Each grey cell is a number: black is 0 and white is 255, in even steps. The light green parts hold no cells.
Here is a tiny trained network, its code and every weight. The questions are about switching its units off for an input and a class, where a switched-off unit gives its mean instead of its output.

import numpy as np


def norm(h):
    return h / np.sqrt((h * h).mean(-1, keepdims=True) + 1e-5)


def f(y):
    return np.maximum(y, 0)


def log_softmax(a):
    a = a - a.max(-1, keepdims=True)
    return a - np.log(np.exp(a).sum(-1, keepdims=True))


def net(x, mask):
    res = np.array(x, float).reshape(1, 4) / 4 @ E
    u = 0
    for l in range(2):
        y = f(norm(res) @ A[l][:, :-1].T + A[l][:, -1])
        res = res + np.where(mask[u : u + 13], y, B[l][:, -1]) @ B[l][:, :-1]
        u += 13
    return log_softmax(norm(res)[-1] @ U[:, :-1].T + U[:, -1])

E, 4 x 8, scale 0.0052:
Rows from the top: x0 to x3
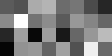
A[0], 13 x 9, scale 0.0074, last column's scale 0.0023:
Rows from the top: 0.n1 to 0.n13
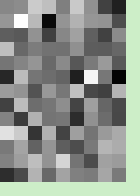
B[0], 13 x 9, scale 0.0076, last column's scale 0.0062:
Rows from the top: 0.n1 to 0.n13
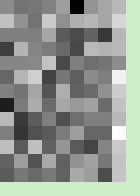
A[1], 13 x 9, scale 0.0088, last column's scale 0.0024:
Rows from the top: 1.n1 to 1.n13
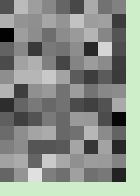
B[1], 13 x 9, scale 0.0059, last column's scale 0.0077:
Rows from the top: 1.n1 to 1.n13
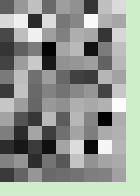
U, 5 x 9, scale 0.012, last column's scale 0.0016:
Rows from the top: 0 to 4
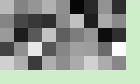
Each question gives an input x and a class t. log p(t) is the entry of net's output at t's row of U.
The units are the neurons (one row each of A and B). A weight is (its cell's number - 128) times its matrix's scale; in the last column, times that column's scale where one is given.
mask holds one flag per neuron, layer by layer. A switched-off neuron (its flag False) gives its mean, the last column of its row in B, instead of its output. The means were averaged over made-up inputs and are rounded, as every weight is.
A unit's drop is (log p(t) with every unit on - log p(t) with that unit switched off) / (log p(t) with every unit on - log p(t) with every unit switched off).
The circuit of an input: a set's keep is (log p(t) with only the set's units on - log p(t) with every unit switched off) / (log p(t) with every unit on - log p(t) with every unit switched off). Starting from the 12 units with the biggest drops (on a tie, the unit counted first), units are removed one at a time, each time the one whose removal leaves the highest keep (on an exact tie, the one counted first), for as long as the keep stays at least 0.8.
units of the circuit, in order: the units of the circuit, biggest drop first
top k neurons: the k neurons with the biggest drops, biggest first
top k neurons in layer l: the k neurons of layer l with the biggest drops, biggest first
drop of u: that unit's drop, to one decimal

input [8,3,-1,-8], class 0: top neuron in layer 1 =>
1.n6
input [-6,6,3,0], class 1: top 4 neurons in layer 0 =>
0.n10; 0.n11; 0.n12; 0.n4
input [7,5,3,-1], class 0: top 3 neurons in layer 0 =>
0.n1; 0.n7; 0.n13
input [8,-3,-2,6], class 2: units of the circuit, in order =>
0.n9; 1.n9
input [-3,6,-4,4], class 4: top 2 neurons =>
0.n2; 1.n2
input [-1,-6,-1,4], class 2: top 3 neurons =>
0.n9; 1.n9; 0.n4
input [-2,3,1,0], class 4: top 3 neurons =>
0.n2; 1.n2; 1.n4
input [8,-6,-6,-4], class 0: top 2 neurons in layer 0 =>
0.n10; 0.n1
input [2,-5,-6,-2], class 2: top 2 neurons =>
0.n6; 0.n9
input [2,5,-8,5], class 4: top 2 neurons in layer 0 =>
0.n2; 0.n6
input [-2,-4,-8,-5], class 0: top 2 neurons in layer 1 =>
1.n8; 1.n6
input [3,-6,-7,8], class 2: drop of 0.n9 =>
0.2
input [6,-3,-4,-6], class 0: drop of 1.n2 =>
0.0
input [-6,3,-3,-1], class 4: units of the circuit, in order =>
0.n2
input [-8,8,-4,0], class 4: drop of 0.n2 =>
0.1
